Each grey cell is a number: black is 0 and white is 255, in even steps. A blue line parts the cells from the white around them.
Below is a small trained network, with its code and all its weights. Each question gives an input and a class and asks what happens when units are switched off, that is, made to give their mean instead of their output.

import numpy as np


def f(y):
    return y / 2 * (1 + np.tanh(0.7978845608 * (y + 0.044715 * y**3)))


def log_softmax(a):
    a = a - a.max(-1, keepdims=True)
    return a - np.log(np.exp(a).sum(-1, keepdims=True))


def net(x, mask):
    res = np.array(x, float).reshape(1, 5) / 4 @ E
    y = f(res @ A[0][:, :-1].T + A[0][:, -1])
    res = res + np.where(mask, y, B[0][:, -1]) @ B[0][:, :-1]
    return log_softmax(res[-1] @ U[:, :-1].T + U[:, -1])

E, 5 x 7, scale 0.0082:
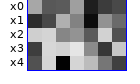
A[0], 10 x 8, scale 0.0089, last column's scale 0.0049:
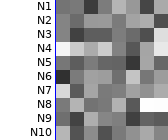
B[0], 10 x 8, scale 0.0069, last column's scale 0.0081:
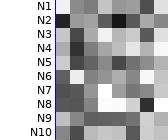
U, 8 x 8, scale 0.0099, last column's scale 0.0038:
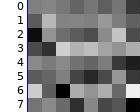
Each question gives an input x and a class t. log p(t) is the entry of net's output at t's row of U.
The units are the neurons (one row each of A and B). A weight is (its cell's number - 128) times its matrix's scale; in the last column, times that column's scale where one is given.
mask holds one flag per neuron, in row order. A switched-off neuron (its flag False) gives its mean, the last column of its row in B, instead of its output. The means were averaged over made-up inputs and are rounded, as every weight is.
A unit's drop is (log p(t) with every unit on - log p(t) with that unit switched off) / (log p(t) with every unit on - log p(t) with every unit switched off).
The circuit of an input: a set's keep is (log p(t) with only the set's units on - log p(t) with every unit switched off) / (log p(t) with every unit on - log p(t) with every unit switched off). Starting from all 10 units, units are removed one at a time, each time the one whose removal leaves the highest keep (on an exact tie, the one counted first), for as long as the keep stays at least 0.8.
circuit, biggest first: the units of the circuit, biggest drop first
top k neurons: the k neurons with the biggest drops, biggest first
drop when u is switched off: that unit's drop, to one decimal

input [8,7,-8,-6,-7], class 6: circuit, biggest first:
[N5]
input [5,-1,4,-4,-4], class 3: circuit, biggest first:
[N7, N10]
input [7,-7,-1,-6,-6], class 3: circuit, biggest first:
[N10, N7]
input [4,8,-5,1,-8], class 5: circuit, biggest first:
[N8, N9]
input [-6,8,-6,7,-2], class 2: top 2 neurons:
[N3, N6]
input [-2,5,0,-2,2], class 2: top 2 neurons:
[N8, N4]
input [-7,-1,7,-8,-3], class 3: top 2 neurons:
[N10, N7]
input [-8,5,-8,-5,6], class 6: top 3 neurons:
[N1, N10, N7]
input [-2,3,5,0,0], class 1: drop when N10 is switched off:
0.1
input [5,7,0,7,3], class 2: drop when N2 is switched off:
0.0
